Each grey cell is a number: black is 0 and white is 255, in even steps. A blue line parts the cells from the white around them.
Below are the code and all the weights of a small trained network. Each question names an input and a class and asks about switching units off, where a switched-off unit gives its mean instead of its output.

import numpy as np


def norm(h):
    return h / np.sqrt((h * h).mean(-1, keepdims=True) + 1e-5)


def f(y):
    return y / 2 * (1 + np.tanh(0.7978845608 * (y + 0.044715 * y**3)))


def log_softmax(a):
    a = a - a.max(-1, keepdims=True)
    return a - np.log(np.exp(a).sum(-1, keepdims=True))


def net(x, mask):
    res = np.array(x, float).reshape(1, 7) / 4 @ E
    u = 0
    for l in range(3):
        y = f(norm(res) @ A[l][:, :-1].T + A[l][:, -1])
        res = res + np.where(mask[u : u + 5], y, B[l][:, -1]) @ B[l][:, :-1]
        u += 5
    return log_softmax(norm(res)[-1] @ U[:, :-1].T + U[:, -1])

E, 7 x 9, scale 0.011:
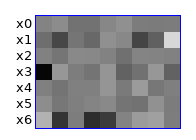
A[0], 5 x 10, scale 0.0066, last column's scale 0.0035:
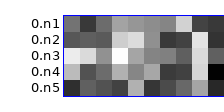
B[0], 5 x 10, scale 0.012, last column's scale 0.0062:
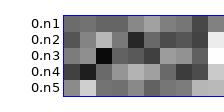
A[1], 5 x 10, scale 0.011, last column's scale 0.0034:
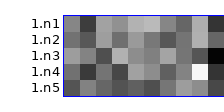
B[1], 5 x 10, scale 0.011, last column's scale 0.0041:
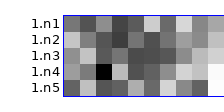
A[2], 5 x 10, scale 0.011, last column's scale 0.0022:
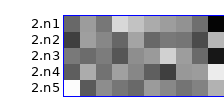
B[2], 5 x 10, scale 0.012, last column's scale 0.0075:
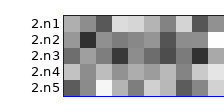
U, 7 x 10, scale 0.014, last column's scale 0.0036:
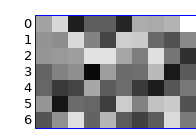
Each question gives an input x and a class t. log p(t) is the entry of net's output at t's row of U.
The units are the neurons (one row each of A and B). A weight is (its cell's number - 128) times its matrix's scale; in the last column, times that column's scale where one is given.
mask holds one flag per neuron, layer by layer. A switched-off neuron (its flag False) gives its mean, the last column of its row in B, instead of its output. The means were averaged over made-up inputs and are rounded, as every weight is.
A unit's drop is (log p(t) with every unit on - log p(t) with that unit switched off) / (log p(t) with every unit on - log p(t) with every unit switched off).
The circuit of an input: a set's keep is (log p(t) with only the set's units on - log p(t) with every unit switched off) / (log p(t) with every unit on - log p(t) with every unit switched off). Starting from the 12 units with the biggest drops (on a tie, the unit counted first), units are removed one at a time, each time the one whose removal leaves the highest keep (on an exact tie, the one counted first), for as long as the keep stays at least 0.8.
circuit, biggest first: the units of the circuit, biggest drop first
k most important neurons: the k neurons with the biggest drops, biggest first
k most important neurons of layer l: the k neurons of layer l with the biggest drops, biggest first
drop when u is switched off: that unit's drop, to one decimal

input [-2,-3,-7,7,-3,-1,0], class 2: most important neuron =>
0.n3
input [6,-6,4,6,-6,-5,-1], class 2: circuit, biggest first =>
0.n3, 0.n2
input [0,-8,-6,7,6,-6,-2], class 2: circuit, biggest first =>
2.n1, 0.n3
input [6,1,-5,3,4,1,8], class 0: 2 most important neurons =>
0.n2, 1.n4
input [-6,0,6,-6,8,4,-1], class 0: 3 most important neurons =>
0.n3, 1.n3, 2.n2
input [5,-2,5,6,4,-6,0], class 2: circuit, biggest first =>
0.n3, 0.n2
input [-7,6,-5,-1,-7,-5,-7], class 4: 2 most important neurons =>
0.n2, 0.n4
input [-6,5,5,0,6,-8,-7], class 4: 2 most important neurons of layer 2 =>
2.n5, 2.n2
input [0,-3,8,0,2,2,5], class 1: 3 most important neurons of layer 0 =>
0.n3, 0.n5, 0.n2
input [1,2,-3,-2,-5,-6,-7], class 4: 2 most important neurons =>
0.n2, 0.n3
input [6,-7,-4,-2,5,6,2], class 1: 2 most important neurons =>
0.n3, 2.n5
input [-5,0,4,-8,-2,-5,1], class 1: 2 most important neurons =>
2.n5, 1.n4
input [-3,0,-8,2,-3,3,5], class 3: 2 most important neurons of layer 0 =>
0.n5, 0.n1
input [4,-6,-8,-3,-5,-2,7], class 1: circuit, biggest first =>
2.n5
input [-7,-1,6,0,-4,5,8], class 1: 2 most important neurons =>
0.n3, 2.n5
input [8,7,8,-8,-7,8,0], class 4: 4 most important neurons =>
0.n4, 0.n3, 2.n4, 0.n2
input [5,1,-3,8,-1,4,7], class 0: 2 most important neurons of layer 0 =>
0.n2, 0.n5
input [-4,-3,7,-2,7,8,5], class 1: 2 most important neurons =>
2.n5, 0.n3
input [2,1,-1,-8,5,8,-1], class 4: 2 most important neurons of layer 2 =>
2.n4, 2.n5
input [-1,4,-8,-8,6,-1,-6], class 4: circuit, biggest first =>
0.n4
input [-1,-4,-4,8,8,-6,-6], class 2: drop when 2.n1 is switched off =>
0.2
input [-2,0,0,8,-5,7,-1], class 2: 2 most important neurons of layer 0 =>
0.n2, 0.n3
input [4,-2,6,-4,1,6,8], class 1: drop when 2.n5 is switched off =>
0.2
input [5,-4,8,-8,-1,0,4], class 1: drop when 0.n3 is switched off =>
0.0
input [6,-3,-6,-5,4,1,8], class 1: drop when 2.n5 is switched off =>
0.1
